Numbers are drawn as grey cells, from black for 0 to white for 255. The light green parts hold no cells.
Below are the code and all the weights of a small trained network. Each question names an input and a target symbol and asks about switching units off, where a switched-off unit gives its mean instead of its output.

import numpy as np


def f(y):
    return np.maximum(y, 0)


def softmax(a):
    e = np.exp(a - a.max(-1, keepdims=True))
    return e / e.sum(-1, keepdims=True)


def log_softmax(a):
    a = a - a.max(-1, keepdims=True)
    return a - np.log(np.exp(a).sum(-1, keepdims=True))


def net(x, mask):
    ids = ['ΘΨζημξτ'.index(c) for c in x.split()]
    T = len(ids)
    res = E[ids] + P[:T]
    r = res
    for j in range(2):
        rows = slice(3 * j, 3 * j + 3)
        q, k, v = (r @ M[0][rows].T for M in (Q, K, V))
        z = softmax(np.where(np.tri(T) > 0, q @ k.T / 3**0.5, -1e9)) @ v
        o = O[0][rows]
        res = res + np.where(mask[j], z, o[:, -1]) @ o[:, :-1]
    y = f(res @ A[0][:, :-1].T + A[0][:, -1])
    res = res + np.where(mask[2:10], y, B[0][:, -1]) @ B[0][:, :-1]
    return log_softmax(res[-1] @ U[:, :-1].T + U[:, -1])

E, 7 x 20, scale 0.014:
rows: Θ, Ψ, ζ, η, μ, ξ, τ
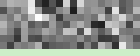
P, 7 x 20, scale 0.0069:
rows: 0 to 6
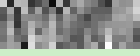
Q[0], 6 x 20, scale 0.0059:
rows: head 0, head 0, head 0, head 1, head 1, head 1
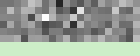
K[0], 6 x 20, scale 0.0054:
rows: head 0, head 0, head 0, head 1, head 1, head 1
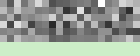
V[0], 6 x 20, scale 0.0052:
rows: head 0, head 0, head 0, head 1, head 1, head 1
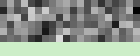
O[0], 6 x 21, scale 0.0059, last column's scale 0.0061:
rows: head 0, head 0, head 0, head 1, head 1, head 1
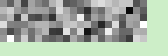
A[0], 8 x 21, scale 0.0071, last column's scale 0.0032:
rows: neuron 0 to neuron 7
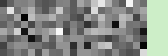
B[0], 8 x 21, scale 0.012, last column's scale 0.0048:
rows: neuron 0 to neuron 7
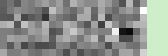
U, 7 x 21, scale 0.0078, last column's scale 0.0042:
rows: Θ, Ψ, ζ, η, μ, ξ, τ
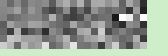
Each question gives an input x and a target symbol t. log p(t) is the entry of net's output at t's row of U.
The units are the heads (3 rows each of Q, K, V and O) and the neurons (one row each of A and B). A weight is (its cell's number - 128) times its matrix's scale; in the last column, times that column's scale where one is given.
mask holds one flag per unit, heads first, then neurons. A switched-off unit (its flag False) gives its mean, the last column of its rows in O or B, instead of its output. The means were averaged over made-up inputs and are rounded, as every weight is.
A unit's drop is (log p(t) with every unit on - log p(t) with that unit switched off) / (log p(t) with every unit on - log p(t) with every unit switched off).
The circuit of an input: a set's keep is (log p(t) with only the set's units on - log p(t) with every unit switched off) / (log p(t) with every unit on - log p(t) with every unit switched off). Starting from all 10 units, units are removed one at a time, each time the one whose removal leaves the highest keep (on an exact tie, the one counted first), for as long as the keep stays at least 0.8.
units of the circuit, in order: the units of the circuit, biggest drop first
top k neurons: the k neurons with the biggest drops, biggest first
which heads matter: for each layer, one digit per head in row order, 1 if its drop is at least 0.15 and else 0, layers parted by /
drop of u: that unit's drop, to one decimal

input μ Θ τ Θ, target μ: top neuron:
(neuron 6)
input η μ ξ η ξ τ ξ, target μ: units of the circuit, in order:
(head 0; neuron 2; head 1)
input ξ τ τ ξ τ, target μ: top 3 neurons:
(neuron 2; neuron 7; neuron 3)
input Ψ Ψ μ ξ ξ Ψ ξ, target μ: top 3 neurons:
(neuron 2; neuron 1; neuron 4)
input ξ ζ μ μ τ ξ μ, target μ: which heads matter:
01
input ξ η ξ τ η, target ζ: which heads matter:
10
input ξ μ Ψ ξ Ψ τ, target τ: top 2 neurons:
(neuron 3; neuron 1)
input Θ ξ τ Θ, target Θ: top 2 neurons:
(neuron 0; neuron 6)
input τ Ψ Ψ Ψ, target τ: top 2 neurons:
(neuron 1; neuron 2)
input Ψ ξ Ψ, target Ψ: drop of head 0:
0.3
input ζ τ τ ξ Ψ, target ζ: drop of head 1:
0.3
